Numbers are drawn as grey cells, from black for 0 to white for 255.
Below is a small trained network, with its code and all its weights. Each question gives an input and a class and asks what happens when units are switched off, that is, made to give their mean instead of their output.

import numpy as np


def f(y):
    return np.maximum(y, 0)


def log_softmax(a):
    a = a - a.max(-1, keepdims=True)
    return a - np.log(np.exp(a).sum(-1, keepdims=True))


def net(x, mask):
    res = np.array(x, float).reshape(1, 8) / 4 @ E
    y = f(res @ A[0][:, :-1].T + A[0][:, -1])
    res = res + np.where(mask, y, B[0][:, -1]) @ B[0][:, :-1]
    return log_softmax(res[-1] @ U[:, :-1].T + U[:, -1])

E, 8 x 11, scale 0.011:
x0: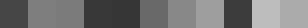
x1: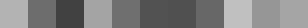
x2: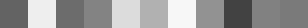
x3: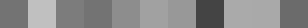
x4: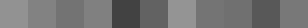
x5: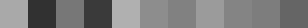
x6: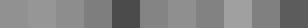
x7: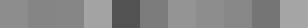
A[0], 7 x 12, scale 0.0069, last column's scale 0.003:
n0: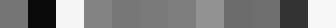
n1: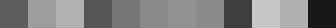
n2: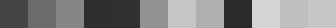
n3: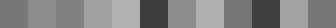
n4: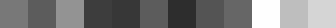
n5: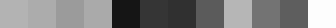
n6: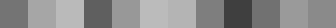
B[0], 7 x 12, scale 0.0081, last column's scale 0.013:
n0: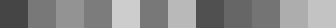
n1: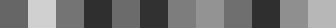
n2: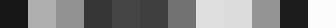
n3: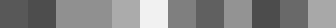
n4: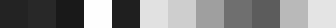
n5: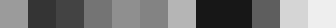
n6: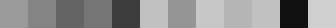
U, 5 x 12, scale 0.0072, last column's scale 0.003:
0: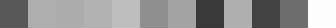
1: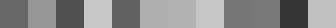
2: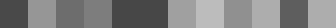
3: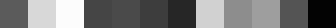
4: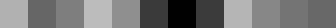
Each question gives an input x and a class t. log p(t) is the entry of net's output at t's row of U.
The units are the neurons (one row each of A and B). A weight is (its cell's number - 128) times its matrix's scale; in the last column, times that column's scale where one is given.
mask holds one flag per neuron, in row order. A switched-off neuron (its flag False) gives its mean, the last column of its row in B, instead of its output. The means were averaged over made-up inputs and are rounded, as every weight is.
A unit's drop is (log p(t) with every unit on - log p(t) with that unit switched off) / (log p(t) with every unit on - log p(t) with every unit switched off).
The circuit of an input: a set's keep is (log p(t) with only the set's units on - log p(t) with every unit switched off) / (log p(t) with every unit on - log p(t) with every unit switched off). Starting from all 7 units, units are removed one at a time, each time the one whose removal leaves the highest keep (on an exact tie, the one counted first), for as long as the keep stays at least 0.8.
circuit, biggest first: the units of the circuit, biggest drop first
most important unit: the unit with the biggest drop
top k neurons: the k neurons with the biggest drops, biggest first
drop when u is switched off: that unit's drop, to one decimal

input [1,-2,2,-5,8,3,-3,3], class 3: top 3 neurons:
(n4 n5 n2)
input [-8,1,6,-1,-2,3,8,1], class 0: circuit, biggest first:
(n4)
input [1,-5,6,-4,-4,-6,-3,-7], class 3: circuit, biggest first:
(n4 n5)
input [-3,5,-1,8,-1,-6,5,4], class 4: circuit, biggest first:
(n4 n0 n2)
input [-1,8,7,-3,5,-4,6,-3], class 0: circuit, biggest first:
(n4 n2)
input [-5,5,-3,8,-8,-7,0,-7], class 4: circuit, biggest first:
(n0 n4 n2)
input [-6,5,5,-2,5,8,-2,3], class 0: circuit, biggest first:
(n4 n6)
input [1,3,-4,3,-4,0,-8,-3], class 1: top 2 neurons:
(n4 n2)
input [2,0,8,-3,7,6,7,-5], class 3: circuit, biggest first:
(n4 n5)
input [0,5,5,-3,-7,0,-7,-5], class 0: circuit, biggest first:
(n4 n2)
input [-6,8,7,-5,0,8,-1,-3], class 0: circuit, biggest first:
(n4 n6)
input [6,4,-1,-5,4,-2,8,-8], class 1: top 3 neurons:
(n4 n1 n5)
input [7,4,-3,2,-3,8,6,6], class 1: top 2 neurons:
(n4 n1)
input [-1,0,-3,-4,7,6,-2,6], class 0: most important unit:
n0
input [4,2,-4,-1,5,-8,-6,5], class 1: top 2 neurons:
(n4 n5)
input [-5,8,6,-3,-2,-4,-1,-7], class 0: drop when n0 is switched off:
-0.1
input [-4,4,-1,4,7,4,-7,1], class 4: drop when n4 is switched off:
0.2
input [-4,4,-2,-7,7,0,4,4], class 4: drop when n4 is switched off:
0.2
